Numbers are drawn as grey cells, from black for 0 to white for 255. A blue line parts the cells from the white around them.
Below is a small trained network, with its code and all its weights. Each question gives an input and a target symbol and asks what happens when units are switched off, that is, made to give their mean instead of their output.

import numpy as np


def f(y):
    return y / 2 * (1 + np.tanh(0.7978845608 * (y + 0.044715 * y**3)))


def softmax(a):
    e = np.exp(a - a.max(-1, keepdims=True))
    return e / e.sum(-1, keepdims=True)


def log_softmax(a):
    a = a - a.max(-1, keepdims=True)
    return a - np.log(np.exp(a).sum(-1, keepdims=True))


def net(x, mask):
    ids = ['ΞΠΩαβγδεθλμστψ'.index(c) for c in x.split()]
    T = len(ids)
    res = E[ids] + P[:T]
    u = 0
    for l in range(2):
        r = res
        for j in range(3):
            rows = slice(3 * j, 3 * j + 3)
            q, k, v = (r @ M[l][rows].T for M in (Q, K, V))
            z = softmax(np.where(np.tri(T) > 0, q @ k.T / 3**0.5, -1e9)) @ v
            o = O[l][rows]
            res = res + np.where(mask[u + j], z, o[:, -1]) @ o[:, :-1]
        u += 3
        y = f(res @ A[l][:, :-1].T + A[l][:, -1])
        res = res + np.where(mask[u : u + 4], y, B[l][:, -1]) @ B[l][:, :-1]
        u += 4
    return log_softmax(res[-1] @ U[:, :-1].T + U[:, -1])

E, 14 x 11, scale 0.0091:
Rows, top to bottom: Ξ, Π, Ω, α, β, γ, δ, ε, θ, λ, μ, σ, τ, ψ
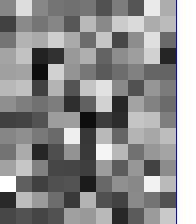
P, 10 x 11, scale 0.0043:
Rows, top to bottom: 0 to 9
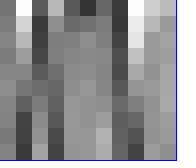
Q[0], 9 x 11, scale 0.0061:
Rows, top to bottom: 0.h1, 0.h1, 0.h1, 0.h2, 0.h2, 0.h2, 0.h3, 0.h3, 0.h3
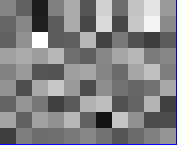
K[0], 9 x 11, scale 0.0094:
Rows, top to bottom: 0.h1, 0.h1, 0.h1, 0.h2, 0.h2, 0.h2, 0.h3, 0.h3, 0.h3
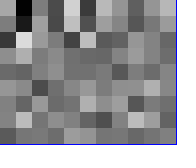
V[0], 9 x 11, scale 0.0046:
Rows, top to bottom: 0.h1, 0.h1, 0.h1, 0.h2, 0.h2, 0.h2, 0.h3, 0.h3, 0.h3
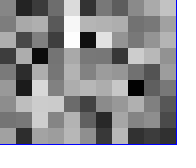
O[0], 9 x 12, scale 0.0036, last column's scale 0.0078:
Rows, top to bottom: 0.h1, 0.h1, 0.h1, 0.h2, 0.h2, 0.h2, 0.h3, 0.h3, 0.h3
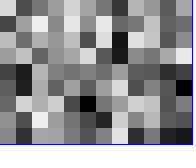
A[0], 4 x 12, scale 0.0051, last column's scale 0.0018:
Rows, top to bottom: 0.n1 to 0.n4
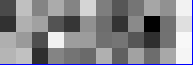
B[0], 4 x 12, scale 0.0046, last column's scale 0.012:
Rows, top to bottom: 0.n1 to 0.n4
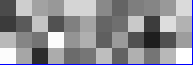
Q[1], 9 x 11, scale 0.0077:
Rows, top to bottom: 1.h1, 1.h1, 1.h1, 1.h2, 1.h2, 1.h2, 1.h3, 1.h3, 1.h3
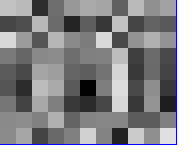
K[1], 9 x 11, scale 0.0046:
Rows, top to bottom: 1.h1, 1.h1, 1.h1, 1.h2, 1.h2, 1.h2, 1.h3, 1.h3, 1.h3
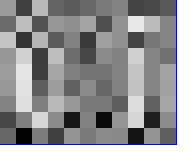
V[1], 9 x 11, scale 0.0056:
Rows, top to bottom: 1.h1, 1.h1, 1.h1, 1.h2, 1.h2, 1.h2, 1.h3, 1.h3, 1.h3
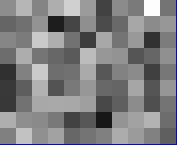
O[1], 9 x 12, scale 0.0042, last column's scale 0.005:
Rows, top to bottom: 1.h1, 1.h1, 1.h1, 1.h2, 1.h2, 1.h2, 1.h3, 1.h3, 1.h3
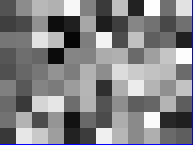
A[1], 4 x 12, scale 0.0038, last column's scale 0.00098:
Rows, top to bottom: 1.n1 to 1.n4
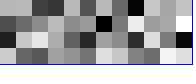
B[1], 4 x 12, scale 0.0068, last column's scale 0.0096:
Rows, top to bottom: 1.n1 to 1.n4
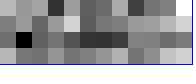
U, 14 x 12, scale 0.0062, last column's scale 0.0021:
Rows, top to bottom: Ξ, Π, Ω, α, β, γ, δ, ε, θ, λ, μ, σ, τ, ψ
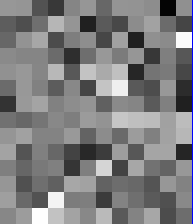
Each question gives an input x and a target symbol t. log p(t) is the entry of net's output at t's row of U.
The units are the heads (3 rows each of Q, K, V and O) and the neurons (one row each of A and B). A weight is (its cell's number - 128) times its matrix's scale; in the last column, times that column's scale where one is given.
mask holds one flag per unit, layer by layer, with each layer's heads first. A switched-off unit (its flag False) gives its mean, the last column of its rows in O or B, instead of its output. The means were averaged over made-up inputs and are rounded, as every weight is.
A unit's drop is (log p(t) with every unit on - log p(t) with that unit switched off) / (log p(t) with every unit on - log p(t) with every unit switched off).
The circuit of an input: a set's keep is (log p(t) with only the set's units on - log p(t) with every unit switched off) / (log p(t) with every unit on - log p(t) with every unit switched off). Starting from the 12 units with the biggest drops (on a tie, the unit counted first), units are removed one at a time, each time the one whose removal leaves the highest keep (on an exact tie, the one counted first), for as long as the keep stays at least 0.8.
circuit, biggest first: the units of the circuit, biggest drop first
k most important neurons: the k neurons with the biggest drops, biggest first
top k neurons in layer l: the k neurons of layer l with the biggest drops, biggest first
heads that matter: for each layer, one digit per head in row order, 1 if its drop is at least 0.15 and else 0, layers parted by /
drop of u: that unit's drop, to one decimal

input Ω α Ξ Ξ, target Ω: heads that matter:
000 / 110
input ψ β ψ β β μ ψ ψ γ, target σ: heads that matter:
001 / 001
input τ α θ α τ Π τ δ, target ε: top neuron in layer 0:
0.n4
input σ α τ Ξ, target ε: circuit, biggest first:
1.h2; 0.h1; 0.n2; 0.n4
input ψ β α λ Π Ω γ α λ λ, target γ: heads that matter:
000 / 101
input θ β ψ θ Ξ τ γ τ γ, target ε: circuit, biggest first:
1.h2; 0.n4; 0.h1; 0.n2
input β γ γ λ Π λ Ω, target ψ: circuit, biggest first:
0.h1; 1.h2
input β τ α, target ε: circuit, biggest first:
1.h2; 0.n2; 0.h1
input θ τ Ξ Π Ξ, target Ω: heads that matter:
010 / 100
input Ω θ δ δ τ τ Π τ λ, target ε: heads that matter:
100 / 010
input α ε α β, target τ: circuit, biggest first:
0.n3; 1.h2; 0.h1
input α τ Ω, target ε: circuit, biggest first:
1.h2; 0.n2; 0.h1; 0.n4
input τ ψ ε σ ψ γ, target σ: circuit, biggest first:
1.h3; 0.h3
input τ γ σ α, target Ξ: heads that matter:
010 / 001
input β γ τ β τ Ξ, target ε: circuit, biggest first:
1.h2; 0.n2; 0.h1; 0.n4
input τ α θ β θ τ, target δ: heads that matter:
100 / 000
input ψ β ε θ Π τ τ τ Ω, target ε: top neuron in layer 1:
1.n1
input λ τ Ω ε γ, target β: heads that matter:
000 / 100
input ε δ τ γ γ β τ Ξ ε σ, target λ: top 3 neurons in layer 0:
0.n1; 0.n2; 0.n3
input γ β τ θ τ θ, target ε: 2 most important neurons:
0.n4; 0.n2
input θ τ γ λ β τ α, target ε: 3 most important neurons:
0.n4; 0.n2; 0.n1
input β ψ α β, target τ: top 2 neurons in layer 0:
0.n3; 0.n2
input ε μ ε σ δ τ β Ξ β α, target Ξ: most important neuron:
0.n2
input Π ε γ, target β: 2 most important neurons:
0.n3; 1.n2
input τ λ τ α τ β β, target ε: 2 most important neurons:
0.n4; 0.n2
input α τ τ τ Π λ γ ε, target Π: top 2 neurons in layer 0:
0.n4; 0.n1
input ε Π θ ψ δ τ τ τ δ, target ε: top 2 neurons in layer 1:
1.n1; 1.n4
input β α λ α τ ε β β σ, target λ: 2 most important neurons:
0.n1; 1.n1
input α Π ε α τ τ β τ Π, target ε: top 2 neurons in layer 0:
0.n2; 0.n4
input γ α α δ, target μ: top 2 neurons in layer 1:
1.n2; 1.n1
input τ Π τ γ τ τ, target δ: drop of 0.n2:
0.2
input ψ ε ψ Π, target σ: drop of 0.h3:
0.4
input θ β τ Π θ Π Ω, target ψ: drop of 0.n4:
0.0
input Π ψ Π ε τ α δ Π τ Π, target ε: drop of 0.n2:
0.2
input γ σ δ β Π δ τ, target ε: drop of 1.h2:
0.9
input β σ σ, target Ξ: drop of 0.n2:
0.1
